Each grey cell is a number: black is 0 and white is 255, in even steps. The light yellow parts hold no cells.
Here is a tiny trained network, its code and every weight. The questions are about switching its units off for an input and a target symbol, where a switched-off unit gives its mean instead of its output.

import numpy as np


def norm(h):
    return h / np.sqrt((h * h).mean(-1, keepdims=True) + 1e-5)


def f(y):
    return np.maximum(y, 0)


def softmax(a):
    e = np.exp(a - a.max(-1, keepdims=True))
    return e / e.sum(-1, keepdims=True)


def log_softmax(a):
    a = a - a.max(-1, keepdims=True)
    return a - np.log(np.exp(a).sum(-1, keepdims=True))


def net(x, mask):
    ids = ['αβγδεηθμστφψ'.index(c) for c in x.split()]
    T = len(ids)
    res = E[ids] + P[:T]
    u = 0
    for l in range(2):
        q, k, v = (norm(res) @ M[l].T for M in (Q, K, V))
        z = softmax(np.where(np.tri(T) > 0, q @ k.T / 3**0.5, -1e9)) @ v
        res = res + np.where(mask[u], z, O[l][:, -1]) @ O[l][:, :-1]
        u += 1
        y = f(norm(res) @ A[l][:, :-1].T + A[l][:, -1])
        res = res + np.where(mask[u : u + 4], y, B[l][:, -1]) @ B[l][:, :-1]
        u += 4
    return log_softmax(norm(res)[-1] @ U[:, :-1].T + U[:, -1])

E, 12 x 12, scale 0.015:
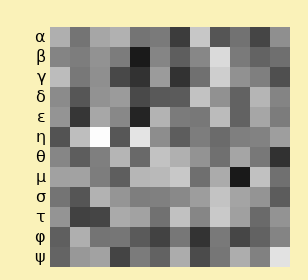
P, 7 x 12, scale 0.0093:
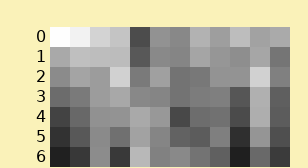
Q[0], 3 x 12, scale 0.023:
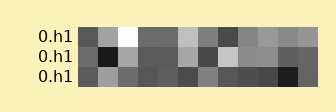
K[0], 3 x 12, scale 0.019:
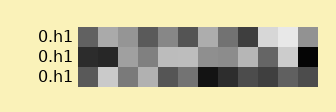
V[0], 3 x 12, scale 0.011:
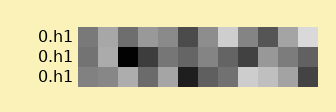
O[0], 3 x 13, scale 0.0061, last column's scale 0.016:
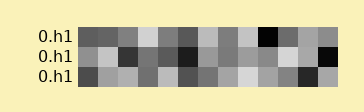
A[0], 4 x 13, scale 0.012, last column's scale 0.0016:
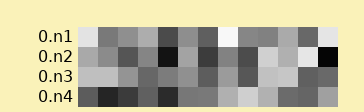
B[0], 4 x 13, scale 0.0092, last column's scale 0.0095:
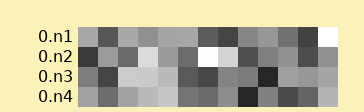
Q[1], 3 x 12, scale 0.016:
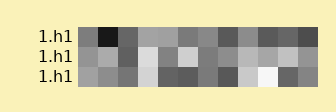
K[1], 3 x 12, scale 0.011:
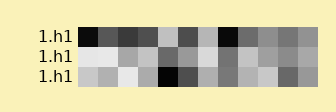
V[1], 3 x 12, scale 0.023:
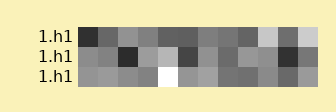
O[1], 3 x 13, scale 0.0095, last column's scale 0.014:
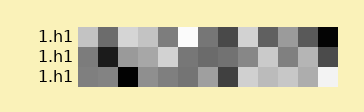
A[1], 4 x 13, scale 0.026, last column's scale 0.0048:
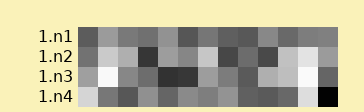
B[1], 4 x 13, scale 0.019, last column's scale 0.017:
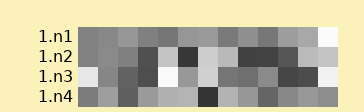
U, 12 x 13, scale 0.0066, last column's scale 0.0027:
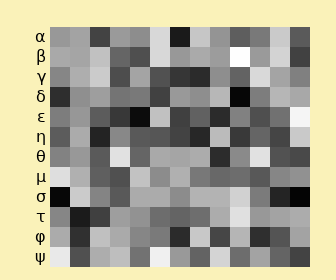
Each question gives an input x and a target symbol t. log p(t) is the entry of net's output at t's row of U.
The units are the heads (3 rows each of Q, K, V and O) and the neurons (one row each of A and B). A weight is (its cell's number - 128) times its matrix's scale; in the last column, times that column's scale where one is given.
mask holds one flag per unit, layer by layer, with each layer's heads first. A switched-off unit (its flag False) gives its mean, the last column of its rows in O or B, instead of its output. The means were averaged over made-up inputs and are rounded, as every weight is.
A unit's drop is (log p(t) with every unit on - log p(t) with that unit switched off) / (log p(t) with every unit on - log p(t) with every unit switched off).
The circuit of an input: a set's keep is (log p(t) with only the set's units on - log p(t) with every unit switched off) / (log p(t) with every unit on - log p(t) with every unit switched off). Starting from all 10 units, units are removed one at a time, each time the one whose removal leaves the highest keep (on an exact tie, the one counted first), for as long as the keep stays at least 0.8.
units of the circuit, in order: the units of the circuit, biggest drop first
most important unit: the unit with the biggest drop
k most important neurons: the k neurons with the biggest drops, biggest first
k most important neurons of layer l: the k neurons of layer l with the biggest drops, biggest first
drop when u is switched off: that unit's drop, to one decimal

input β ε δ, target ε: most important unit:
0.h1
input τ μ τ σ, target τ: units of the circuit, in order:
(1.h1; 1.n3)
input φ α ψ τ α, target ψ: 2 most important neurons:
(0.n1; 0.n4)
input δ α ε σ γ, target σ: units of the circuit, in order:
(0.h1; 1.n3)
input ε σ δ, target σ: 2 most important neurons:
(1.n3; 1.n2)
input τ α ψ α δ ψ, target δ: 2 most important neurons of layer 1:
(1.n3; 1.n2)
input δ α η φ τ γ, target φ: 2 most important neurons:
(0.n4; 1.n3)
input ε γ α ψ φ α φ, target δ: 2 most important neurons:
(1.n3; 0.n4)
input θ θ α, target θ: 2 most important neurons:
(0.n2; 1.n3)
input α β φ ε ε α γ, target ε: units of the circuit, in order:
(0.h1; 1.n3; 1.n2)
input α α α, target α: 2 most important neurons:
(1.n4; 1.n3)
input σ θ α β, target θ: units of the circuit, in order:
(0.h1; 1.n3; 0.n2; 1.n2)
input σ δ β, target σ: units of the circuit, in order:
(0.h1; 1.n3; 1.n2)
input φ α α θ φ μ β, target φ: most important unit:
1.h1
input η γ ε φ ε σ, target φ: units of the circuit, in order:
(1.h1; 0.h1; 1.n3)
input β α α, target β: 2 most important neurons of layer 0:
(0.n1; 0.n3)
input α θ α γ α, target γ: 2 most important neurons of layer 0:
(0.n3; 0.n1)
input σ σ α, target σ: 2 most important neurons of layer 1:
(1.n3; 1.n2)
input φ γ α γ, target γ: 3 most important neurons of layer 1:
(1.n3; 1.n2; 1.n1)
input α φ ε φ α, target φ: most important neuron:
(1.n3)
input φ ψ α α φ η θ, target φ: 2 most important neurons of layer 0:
(0.n3; 0.n1)
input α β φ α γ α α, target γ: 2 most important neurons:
(1.n3; 0.n3)
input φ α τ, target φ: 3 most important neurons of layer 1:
(1.n3; 1.n2; 1.n1)
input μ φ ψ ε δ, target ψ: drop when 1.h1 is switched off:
0.8
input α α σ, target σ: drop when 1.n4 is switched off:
0.0
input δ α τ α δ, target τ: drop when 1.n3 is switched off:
0.1
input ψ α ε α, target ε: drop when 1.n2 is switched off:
0.3
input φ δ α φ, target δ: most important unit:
1.h1
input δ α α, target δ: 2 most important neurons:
(1.n3; 0.n4)
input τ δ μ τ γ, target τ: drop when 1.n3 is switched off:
0.1
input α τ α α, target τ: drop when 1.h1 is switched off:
0.5
